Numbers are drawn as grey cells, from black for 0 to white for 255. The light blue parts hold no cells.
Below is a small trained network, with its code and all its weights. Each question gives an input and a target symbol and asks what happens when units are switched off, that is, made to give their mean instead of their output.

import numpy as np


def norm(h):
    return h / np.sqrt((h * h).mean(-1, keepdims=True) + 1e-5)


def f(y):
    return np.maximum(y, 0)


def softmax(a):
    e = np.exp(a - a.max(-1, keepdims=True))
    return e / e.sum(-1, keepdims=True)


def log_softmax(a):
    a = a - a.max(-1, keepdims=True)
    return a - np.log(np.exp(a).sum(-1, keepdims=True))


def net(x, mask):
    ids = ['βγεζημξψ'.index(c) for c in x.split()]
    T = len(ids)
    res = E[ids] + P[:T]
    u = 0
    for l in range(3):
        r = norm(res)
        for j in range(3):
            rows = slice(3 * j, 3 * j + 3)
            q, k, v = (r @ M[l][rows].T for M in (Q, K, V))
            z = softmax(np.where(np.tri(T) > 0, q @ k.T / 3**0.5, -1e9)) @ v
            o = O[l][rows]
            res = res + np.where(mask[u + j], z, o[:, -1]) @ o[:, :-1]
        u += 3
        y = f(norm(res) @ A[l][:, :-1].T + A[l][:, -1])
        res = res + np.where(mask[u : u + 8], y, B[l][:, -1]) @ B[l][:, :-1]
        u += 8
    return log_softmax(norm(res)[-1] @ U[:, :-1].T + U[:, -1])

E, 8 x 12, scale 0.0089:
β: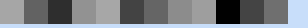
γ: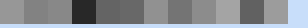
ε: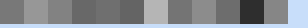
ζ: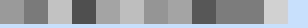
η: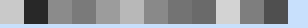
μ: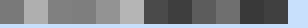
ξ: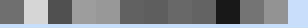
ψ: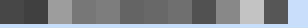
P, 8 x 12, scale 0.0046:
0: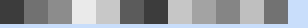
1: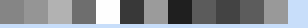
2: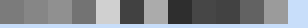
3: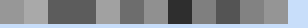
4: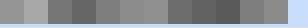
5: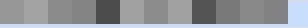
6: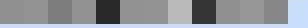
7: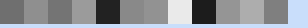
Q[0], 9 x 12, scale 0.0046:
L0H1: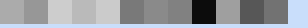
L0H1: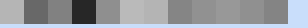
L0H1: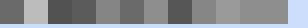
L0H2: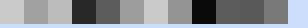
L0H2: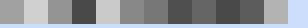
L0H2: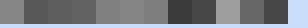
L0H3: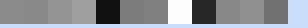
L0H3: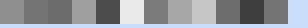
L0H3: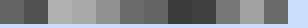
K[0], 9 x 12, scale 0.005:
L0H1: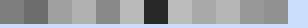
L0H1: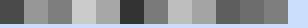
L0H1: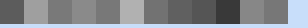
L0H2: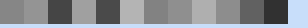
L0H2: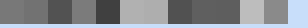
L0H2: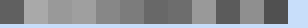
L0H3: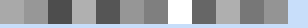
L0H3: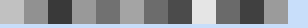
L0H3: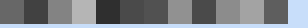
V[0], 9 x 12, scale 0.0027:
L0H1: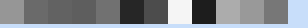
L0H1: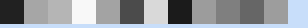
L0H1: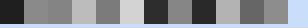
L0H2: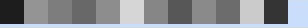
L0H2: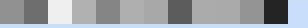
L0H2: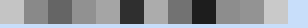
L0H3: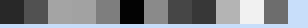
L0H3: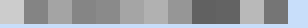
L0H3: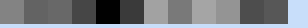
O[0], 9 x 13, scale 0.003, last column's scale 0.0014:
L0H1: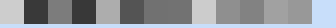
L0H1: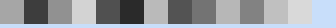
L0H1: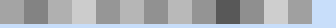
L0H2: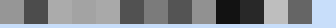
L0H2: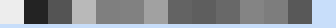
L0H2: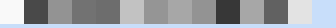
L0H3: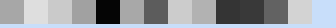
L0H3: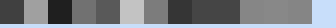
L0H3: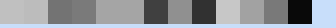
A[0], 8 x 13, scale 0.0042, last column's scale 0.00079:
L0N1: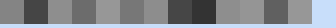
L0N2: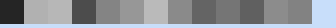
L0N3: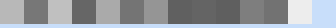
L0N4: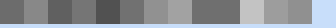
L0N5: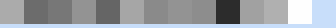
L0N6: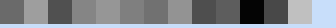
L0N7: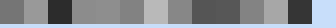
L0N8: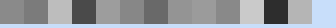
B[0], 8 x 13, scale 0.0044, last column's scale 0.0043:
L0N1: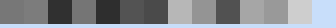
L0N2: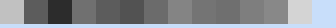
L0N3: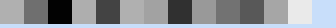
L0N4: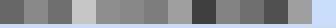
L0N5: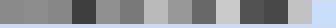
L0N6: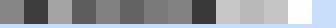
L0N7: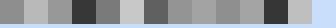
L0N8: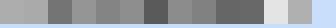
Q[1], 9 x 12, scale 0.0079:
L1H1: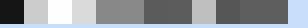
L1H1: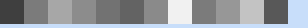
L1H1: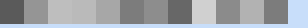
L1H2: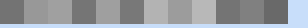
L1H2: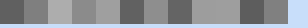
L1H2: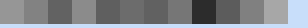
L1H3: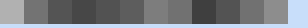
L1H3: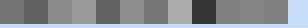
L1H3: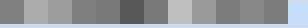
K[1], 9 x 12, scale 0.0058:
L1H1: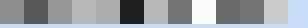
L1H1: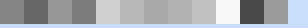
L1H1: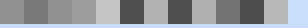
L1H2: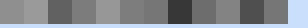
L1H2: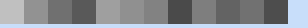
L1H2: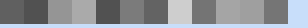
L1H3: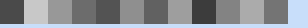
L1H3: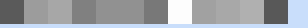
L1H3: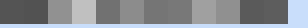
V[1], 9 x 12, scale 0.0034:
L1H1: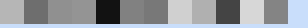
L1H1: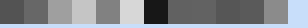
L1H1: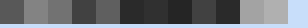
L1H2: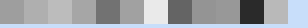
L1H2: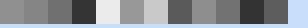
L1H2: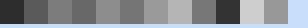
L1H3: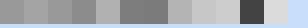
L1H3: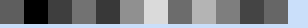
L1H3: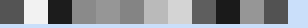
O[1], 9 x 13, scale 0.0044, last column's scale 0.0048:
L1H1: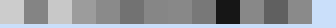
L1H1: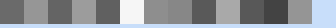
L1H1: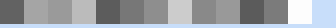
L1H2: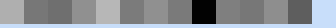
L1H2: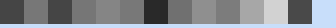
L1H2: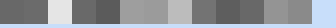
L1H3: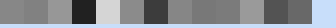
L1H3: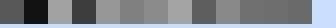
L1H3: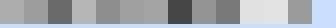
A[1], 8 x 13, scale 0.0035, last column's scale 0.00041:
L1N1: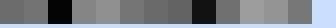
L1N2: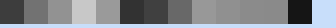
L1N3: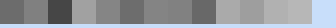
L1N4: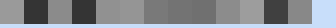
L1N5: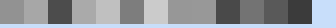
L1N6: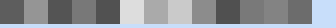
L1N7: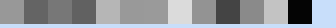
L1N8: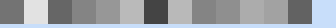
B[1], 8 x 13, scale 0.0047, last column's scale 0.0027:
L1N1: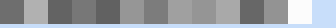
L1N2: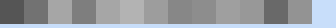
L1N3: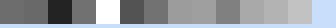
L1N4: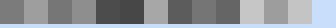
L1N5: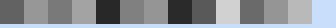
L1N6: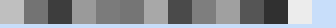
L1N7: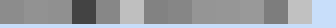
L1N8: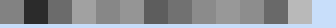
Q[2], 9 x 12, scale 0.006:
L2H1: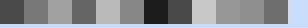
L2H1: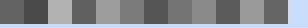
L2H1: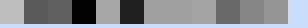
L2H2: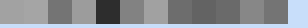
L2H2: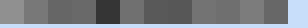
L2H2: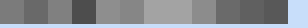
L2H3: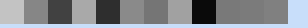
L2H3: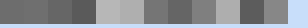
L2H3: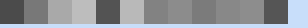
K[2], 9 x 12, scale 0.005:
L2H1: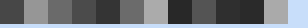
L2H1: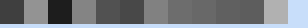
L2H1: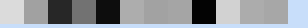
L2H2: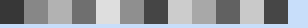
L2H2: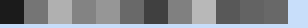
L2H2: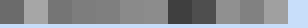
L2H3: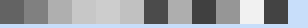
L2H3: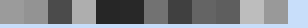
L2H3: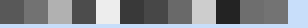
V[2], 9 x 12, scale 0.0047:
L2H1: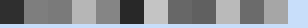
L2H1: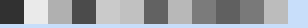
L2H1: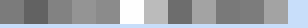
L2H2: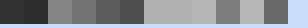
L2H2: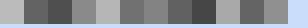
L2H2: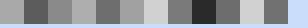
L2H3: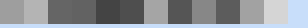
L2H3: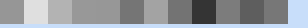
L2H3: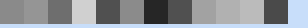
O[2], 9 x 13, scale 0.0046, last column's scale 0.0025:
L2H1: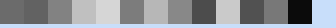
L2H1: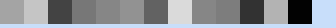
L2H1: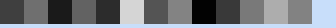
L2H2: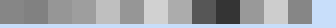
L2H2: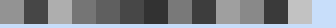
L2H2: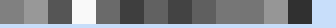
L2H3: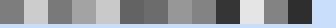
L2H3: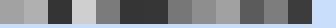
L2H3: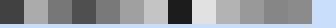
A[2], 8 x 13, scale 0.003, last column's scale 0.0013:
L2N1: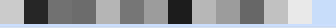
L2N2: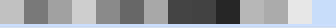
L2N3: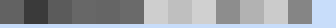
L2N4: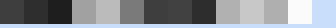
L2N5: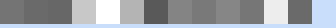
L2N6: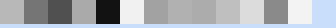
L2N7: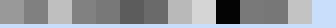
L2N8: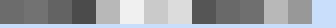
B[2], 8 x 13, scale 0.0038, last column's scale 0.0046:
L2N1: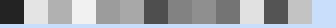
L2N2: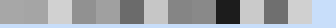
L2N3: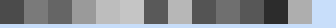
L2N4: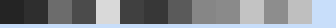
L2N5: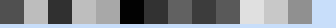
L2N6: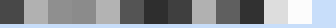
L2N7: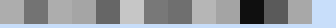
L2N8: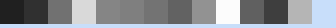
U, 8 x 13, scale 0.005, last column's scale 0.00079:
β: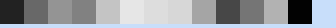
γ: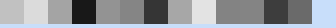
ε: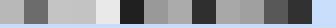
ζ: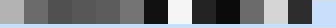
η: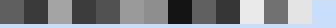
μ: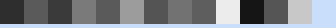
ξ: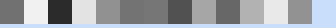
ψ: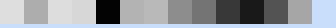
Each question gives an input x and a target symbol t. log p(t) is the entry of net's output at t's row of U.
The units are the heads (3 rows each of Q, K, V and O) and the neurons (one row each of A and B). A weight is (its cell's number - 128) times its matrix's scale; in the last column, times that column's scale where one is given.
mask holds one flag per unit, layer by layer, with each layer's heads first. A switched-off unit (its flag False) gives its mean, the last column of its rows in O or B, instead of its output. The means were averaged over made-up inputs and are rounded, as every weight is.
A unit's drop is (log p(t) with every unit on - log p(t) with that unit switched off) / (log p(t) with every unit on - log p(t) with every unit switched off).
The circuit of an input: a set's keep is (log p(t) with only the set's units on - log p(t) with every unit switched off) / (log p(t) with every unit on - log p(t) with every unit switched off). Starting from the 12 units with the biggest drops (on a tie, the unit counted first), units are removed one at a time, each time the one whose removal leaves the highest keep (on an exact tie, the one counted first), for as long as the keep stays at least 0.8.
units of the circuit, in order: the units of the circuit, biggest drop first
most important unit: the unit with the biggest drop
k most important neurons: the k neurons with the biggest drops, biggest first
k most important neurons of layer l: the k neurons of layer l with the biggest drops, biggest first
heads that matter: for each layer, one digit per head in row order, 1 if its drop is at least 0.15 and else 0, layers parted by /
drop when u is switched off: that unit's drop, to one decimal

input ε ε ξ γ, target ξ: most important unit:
L1H3
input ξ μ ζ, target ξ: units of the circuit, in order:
L1H3, L2H3
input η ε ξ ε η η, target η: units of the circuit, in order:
L2H1, L1H1
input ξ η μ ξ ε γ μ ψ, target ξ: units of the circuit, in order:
L1H3, L2H3, L2N6
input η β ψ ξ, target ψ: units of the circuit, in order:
L0H3, L1H1
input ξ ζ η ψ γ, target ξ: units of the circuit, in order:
L2H3, L1H3
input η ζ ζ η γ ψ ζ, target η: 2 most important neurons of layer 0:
L0N6, L0N5
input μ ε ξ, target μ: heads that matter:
100 / 100 / 011
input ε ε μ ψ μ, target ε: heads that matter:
100 / 000 / 100
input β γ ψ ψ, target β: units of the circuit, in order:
L2H2, L1H2
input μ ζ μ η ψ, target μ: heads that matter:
100 / 000 / 111
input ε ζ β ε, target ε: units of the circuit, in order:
L0H1, L2H1, L2H3, L0H3
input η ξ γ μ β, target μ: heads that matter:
000 / 100 / 000
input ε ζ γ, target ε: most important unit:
L0H1
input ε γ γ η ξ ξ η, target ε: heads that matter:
100 / 110 / 110
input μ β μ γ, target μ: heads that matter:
000 / 100 / 000
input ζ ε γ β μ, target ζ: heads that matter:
000 / 000 / 101
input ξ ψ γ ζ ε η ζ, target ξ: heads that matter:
000 / 001 / 011
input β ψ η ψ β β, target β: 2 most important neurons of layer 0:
L0N6, L0N3
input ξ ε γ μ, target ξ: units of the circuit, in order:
L2H3
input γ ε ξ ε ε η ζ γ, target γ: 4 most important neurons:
L0N1, L0N3, L0N6, L0N2
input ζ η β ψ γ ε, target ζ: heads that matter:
000 / 000 / 100
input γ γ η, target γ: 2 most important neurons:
L0N8, L0N1
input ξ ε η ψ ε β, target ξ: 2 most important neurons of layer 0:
L0N6, L0N3
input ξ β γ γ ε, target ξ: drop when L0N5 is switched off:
0.2
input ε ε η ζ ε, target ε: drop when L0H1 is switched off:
0.4
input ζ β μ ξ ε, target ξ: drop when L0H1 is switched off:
0.1
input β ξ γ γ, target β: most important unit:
L2H2
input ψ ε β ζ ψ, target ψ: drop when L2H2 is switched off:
0.0
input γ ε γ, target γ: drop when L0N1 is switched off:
0.1
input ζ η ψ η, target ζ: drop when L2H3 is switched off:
0.2
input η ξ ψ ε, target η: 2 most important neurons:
L0N6, L1N4
